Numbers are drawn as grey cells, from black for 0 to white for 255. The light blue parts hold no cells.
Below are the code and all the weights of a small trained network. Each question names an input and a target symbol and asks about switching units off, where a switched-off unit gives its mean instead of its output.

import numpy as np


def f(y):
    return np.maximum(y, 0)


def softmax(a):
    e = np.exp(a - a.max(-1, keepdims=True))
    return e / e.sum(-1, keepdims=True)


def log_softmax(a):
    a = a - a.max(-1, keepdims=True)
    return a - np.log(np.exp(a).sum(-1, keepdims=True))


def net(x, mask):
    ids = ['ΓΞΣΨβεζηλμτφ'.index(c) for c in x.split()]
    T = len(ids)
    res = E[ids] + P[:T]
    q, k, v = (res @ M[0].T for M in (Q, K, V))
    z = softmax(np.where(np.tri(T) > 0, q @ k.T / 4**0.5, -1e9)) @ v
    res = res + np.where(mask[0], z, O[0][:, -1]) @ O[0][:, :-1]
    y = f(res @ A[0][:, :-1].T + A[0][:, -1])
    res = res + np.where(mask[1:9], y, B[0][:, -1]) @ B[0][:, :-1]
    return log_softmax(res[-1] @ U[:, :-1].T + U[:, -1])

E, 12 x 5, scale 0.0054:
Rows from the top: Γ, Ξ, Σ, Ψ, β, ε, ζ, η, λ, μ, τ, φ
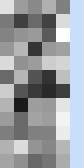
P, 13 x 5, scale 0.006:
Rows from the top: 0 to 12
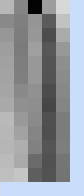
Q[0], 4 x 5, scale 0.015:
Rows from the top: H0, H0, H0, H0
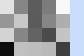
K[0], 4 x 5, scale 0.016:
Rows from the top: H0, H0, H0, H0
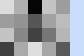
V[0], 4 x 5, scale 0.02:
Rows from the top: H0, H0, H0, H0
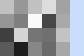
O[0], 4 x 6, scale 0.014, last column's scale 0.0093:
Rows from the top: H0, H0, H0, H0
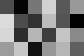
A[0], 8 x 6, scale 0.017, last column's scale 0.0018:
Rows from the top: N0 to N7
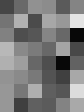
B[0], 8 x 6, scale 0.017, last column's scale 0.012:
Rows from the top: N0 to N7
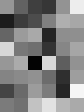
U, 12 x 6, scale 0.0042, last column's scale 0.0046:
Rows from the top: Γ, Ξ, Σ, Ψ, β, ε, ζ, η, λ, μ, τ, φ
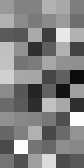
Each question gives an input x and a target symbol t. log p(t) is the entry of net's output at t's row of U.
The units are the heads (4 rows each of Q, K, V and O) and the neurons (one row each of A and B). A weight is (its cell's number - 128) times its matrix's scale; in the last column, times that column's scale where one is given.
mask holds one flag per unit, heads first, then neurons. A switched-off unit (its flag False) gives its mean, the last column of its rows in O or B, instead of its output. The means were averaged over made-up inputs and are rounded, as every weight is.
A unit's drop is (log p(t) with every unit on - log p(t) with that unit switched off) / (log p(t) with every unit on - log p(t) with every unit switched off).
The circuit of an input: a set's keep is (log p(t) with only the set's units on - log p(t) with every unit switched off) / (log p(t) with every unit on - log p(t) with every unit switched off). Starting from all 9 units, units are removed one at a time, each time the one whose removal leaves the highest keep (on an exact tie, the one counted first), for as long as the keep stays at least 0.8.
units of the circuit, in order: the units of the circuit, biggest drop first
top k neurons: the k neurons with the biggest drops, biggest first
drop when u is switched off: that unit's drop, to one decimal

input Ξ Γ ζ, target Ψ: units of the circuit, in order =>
(H0 N3)
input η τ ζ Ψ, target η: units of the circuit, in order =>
(H0 N1)
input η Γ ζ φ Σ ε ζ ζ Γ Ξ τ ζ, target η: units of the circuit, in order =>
(H0 N1 N6)
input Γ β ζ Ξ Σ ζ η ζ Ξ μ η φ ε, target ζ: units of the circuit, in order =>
(H0 N0)
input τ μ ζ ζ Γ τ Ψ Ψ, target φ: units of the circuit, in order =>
(H0 N7 N6)
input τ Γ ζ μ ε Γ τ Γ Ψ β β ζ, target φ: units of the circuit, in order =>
(H0 N7)
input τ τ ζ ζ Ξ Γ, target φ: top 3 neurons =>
(N7 N6 N3)
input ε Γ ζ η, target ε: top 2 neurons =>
(N3 N1)
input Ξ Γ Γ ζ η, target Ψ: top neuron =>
(N3)
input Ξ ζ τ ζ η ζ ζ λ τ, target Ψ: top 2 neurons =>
(N3 N6)
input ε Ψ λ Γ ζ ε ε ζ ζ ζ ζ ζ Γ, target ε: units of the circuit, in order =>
(H0 N3)
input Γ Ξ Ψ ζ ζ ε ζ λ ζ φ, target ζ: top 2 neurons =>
(N0 N7)
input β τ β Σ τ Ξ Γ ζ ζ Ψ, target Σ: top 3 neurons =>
(N2 N0 N7)
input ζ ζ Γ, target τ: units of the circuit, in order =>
(H0)
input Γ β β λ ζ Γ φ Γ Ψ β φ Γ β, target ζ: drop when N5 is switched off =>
-0.1
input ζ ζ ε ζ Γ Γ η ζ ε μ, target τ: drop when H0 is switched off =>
0.8
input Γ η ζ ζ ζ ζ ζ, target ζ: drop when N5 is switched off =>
0.1
